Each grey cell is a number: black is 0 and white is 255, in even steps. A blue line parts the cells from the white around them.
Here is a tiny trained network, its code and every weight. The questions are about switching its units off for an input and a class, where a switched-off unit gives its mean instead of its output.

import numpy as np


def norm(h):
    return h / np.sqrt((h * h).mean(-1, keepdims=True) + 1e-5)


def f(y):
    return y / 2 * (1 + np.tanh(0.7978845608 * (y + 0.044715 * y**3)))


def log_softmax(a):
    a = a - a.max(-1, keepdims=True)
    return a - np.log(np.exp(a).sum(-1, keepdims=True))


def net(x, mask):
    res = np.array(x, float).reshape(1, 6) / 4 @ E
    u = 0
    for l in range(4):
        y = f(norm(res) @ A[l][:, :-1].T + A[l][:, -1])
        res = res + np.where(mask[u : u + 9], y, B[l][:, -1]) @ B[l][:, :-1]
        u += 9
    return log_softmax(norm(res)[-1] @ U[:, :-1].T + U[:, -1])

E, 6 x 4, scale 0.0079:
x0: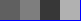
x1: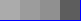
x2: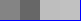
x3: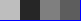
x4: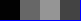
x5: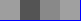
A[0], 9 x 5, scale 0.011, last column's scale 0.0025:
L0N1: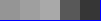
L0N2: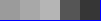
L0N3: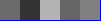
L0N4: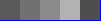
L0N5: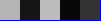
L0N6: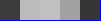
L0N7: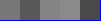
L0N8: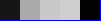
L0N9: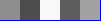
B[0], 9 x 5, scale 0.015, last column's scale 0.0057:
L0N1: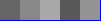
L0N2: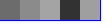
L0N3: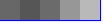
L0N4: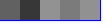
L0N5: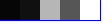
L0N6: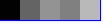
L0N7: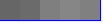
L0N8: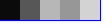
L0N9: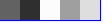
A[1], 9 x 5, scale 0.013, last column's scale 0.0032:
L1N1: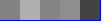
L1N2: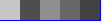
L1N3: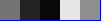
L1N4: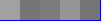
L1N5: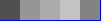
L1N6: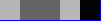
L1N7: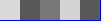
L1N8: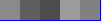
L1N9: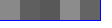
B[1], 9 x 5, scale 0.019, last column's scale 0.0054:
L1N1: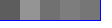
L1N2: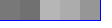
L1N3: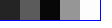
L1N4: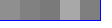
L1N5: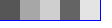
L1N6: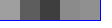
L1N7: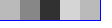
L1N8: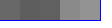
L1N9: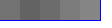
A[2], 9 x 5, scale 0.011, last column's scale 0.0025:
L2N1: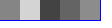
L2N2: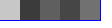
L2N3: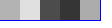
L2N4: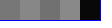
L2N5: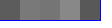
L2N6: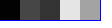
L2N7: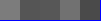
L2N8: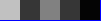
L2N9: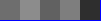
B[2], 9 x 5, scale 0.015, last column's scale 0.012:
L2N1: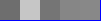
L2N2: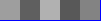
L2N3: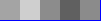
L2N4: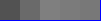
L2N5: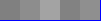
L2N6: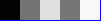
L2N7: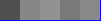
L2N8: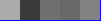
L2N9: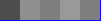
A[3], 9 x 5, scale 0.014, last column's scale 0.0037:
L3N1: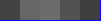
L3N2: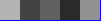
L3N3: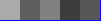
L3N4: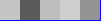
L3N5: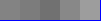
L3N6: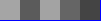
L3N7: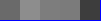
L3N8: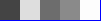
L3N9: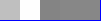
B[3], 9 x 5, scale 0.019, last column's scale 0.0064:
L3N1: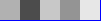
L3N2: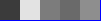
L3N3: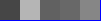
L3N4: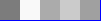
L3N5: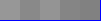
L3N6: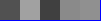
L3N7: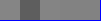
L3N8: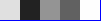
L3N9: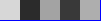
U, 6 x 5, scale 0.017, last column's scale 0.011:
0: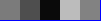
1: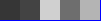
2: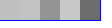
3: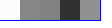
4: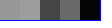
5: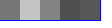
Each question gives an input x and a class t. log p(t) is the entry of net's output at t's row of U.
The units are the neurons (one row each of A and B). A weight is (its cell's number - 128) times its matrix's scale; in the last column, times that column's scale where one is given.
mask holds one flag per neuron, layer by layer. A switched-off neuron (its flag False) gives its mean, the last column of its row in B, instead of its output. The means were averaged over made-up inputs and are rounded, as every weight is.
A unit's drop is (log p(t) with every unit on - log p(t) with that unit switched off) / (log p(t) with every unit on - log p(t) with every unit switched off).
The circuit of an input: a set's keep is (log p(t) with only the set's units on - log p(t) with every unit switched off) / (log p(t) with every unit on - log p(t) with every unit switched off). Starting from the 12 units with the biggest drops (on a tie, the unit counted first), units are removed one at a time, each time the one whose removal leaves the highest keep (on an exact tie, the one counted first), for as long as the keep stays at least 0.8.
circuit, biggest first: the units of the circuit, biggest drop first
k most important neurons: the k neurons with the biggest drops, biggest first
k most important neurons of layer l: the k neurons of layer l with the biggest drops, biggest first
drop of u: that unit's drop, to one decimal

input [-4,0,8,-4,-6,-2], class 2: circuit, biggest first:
L1N3, L2N6, L0N5
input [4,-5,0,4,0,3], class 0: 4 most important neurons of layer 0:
L0N5, L0N8, L0N9, L0N6
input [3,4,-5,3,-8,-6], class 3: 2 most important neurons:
L0N5, L0N9
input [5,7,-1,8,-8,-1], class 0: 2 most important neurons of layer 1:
L1N7, L1N3
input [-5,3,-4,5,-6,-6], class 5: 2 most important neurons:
L2N6, L3N2
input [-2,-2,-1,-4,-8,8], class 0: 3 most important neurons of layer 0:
L0N9, L0N2, L0N1
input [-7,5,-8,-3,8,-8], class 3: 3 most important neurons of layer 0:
L0N8, L0N5, L0N9
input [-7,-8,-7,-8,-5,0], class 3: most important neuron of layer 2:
L2N6
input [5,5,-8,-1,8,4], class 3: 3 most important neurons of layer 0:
L0N8, L0N5, L0N3
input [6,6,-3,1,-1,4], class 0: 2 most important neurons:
L0N5, L1N7
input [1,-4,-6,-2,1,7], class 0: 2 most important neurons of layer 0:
L0N5, L0N8
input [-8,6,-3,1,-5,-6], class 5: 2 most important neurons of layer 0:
L0N8, L0N6
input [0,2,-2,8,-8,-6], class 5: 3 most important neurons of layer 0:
L0N3, L0N5, L0N9
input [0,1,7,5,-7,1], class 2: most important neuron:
L3N4
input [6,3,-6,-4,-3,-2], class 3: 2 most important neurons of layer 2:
L2N3, L2N1
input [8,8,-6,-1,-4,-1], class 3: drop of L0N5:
0.9
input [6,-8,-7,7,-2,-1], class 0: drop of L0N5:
0.3
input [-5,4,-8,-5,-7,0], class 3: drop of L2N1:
0.0
